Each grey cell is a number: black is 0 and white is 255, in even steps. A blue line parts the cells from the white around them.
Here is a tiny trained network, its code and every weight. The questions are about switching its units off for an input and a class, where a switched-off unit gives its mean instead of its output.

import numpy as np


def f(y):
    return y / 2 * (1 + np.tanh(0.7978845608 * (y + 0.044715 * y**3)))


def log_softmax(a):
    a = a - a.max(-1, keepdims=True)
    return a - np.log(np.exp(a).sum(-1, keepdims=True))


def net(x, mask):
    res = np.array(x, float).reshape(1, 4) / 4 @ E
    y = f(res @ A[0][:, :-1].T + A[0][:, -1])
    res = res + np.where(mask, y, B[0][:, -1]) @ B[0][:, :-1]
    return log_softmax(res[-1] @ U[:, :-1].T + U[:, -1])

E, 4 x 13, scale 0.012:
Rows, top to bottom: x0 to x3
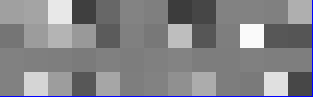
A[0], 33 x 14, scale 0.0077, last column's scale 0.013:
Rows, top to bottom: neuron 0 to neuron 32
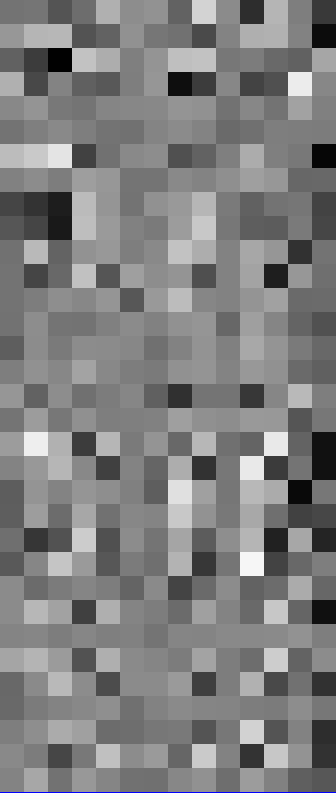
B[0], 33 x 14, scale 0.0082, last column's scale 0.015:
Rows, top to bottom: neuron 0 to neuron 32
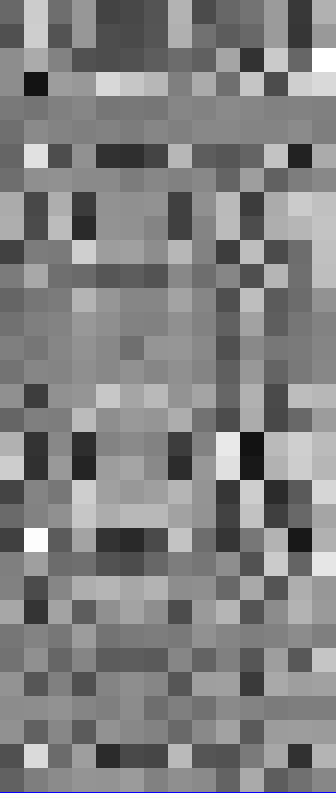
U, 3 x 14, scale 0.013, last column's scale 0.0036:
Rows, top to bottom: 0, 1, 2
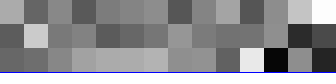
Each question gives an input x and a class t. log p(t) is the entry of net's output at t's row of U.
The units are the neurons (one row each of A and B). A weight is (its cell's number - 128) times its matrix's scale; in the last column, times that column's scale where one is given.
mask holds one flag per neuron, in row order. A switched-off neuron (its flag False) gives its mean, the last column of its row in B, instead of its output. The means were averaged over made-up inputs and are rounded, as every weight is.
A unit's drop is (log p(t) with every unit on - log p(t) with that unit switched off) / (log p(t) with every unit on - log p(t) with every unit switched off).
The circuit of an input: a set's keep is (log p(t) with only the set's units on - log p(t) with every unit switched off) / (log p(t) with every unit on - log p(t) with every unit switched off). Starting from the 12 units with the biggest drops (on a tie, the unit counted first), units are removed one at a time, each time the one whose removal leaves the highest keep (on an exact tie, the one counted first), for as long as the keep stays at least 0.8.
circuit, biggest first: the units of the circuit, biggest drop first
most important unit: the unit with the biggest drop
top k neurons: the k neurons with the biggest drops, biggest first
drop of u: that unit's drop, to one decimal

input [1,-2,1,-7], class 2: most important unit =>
neuron 3
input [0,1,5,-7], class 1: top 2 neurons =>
(neuron 22; neuron 18)
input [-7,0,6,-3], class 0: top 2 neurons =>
(neuron 8; neuron 9)
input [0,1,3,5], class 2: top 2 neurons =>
(neuron 2; neuron 23)
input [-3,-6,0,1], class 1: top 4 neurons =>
(neuron 31; neuron 0; neuron 18; neuron 19)
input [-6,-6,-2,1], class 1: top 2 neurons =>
(neuron 31; neuron 0)
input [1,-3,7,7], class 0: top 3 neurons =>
(neuron 18; neuron 25; neuron 22)
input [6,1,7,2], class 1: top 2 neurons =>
(neuron 6; neuron 19)
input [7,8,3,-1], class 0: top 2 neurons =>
(neuron 19; neuron 28)
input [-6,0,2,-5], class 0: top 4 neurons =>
(neuron 8; neuron 9; neuron 31; neuron 0)
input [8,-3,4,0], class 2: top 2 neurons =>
(neuron 3; neuron 2)
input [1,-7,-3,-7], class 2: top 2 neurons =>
(neuron 3; neuron 16)
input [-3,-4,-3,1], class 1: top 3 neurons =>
(neuron 31; neuron 18; neuron 3)
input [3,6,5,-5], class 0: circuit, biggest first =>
(neuron 19)
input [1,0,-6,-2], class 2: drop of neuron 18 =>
0.3
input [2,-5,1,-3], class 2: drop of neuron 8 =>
0.0
